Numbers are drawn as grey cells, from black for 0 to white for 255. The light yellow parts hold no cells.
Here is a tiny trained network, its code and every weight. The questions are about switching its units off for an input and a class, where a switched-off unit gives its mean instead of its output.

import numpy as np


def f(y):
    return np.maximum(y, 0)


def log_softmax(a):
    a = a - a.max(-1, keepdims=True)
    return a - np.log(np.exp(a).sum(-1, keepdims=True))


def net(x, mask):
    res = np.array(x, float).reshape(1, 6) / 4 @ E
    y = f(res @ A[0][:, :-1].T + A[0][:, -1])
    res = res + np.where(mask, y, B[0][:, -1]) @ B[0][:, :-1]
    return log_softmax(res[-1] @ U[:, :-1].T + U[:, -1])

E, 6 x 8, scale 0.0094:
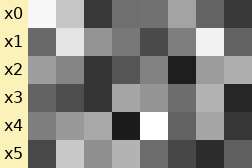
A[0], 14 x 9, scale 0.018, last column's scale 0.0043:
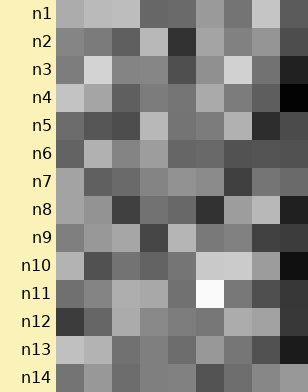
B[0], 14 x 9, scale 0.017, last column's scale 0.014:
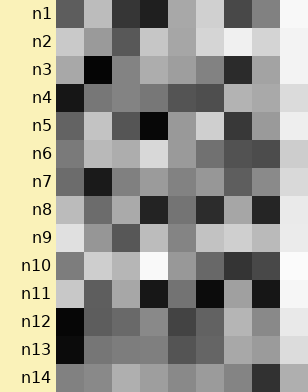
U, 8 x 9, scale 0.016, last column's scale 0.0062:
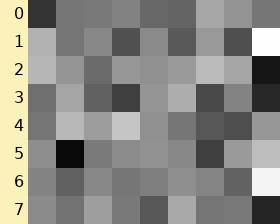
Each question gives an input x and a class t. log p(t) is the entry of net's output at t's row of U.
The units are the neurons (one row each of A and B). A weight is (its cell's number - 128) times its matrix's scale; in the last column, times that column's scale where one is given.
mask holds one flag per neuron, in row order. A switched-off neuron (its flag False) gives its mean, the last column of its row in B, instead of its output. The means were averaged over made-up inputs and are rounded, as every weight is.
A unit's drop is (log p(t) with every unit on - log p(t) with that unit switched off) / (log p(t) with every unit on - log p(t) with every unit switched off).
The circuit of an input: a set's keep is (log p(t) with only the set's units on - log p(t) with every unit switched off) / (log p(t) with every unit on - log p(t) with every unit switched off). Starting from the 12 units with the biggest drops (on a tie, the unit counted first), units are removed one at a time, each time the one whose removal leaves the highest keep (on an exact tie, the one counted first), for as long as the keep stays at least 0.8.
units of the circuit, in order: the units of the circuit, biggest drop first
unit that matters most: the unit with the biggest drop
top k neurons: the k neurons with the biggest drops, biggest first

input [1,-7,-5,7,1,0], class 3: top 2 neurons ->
n5, n3
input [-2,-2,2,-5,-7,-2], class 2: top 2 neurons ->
n2, n5
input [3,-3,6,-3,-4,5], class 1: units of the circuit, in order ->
n8
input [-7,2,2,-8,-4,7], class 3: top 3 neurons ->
n1, n10, n4
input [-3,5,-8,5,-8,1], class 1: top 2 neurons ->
n11, n9
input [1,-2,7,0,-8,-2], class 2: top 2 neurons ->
n2, n11
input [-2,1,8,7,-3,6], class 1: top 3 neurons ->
n8, n1, n10
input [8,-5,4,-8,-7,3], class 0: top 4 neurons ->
n4, n13, n5, n9
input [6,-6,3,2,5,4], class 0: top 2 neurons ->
n3, n13
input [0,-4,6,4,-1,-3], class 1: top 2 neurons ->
n8, n3
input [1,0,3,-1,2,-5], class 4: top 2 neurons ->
n10, n11
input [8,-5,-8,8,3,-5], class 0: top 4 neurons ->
n4, n13, n1, n8
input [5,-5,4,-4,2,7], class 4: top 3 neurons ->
n6, n3, n12
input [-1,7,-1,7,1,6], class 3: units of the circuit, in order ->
n5
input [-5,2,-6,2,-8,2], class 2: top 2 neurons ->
n2, n8
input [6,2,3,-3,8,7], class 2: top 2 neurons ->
n9, n10
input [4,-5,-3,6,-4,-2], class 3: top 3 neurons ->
n5, n3, n9
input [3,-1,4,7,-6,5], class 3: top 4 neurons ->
n5, n9, n10, n11
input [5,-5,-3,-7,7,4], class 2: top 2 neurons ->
n9, n5
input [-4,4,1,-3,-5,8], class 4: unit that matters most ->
n6
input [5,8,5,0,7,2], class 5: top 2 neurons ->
n3, n2
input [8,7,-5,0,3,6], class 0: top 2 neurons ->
n13, n4
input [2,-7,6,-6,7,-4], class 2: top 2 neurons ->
n9, n11
